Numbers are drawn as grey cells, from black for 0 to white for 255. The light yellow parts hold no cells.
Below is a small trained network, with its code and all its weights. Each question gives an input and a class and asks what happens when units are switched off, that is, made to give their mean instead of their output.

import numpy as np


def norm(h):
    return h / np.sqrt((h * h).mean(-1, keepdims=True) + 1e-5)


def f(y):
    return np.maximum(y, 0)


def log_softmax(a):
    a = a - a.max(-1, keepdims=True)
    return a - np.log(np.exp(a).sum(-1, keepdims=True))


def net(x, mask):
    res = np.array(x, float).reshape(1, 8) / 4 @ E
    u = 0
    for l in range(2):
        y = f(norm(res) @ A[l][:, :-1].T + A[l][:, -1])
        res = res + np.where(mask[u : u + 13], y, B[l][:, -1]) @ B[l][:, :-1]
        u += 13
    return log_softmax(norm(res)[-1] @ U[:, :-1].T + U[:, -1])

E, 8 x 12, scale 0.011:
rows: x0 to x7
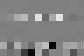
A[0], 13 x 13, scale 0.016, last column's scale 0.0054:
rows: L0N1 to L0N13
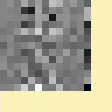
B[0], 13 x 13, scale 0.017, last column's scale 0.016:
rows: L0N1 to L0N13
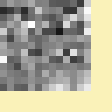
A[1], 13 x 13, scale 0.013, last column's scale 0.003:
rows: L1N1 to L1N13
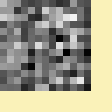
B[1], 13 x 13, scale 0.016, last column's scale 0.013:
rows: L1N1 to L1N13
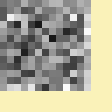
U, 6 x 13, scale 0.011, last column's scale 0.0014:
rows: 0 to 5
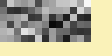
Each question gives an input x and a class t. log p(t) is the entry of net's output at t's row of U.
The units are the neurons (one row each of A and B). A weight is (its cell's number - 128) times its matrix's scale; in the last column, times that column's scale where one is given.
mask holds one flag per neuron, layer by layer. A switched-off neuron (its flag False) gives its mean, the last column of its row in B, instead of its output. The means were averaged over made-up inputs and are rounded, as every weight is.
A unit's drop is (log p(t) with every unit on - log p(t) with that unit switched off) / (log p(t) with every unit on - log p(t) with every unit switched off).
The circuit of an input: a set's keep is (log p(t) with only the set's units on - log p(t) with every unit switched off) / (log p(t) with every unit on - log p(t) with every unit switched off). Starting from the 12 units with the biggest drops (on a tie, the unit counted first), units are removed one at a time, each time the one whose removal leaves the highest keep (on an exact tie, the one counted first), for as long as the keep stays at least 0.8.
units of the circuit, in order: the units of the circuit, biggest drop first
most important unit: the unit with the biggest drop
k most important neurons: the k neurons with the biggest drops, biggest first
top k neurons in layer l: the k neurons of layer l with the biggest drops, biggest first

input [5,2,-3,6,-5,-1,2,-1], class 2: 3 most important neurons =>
[L0N2 L1N6 L0N13]
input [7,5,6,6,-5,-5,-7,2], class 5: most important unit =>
L0N5
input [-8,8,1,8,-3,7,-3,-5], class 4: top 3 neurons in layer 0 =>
[L0N2 L0N13 L0N3]
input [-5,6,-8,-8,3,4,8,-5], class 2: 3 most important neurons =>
[L0N2 L1N6 L1N5]
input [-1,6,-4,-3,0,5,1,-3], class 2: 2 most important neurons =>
[L0N13 L0N2]
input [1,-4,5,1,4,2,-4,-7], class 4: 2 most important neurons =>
[L0N2 L0N5]
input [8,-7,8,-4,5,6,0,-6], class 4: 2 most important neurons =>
[L0N5 L0N2]
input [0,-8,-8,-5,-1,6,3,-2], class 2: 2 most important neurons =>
[L0N2 L1N6]
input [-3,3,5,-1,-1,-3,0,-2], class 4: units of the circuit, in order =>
[L0N5 L0N1 L0N13]
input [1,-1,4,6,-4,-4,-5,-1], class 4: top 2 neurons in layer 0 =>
[L0N2 L0N5]
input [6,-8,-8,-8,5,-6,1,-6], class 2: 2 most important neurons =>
[L0N13 L0N2]
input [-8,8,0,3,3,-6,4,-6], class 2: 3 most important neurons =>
[L0N2 L0N13 L0N12]
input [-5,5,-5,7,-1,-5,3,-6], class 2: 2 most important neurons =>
[L0N2 L0N13]
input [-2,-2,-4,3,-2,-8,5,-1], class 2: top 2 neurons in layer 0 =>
[L0N2 L0N3]
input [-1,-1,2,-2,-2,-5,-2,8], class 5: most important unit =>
L0N2
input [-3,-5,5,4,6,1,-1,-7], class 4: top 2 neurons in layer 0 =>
[L0N2 L0N5]
